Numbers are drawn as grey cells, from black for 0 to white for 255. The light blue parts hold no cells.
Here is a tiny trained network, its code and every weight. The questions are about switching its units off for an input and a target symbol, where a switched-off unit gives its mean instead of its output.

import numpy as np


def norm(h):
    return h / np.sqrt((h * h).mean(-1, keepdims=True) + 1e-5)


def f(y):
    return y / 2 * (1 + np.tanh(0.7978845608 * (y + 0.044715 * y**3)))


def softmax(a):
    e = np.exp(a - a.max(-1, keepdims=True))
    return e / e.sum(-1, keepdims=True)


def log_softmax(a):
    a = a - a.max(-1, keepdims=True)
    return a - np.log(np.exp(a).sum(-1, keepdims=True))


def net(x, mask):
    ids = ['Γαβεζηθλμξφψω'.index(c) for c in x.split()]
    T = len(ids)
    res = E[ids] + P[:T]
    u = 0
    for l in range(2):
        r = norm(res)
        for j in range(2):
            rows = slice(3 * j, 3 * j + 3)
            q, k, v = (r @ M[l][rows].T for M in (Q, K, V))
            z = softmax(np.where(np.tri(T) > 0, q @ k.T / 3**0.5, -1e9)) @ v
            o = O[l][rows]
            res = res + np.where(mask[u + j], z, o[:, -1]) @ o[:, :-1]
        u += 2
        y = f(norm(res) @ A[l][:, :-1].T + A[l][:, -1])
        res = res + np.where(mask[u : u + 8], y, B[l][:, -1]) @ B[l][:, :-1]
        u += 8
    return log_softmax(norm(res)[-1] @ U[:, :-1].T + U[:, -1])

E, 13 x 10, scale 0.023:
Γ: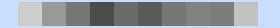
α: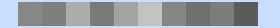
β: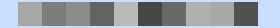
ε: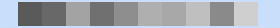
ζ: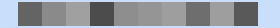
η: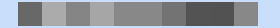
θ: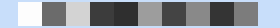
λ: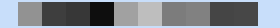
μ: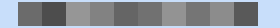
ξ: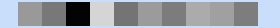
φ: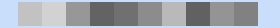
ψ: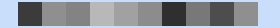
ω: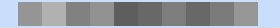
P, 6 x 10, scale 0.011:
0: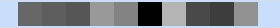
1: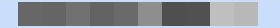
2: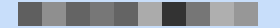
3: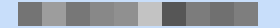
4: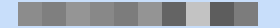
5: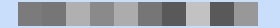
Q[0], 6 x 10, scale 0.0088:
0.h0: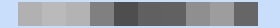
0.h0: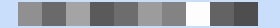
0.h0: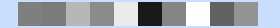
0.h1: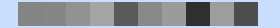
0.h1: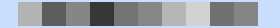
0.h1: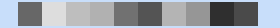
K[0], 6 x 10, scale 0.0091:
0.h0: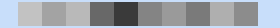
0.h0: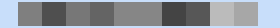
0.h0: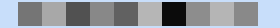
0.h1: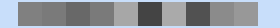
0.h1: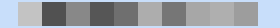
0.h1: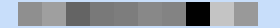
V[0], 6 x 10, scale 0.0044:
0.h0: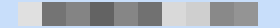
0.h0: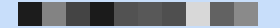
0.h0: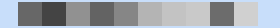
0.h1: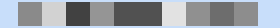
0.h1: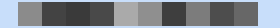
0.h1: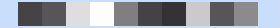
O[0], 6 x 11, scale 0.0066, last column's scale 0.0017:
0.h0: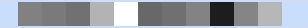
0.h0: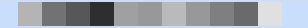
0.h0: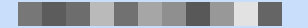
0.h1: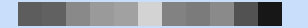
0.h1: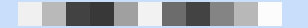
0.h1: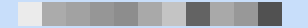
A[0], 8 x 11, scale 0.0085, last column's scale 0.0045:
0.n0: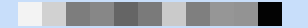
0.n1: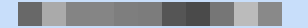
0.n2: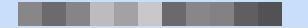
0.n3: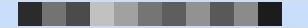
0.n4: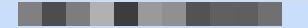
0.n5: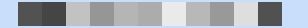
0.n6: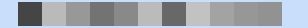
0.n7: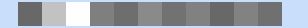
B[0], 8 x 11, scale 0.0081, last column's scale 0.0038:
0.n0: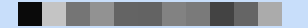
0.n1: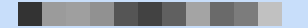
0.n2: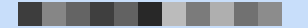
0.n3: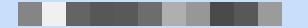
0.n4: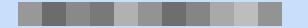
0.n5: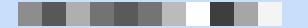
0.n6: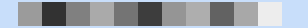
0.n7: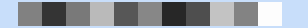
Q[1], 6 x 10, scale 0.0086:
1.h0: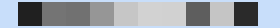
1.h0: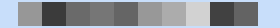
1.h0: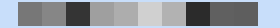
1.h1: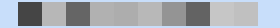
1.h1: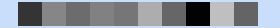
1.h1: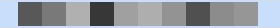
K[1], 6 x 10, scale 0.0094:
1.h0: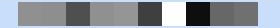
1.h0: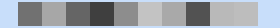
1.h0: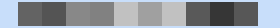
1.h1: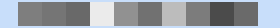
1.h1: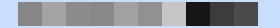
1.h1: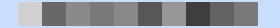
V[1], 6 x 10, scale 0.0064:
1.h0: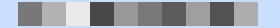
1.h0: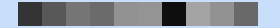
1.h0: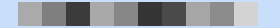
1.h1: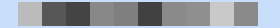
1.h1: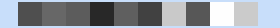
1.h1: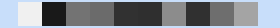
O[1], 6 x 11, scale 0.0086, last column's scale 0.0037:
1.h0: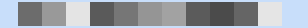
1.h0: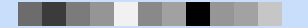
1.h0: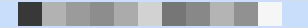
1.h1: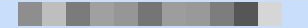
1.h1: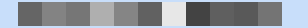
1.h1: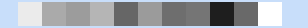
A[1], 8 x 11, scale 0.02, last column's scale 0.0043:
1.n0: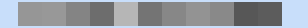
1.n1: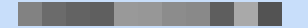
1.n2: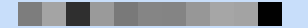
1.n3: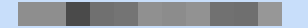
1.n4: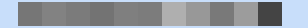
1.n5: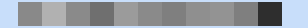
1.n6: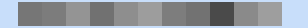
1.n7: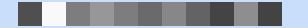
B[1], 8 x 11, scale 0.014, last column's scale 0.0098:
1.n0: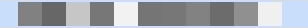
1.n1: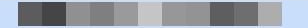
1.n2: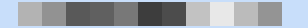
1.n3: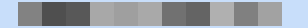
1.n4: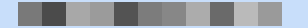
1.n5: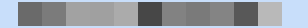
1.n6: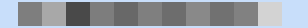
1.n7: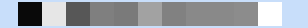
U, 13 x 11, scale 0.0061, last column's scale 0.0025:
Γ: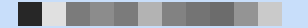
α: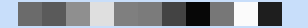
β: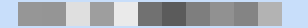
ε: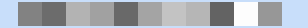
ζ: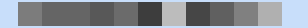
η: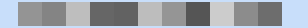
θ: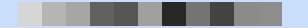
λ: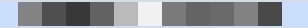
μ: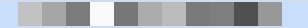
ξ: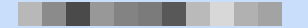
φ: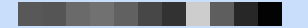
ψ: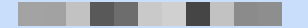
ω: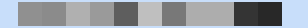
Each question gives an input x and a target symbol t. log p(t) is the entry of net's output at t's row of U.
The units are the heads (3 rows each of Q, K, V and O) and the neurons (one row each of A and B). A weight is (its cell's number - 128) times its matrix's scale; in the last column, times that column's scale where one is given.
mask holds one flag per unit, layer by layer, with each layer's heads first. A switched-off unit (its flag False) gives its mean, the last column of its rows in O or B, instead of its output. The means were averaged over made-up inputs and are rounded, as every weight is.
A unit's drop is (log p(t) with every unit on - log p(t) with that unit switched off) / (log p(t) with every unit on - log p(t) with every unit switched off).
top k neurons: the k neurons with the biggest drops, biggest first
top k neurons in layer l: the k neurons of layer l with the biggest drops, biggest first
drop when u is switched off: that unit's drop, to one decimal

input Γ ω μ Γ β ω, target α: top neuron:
[0.n7]
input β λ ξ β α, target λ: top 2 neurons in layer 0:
[0.n6; 0.n7]
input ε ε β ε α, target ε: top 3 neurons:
[0.n5; 0.n2; 1.n4]
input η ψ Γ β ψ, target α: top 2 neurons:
[0.n7; 0.n0]
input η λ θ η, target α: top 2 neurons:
[0.n7; 0.n6]
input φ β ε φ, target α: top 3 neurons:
[0.n7; 0.n6; 1.n7]
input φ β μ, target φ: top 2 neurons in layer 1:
[1.n7; 1.n0]
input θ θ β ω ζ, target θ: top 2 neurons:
[0.n7; 1.n7]
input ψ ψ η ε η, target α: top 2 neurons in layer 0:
[0.n7; 0.n3]
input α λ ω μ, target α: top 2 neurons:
[1.n7; 1.n0]
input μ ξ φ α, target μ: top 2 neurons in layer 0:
[0.n6; 0.n2]
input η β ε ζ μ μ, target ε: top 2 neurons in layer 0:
[0.n5; 0.n6]
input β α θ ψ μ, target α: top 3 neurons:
[0.n5; 1.n7; 1.n0]
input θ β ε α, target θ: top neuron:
[1.n7]
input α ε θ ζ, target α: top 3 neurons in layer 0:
[0.n7; 0.n6; 0.n5]
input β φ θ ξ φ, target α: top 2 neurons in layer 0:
[0.n7; 0.n5]
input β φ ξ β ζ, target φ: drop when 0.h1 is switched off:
0.7
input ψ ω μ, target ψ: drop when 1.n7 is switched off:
0.2
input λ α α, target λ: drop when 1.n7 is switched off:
0.1
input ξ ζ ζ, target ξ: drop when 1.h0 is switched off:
1.1
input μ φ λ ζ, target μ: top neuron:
[0.n5]
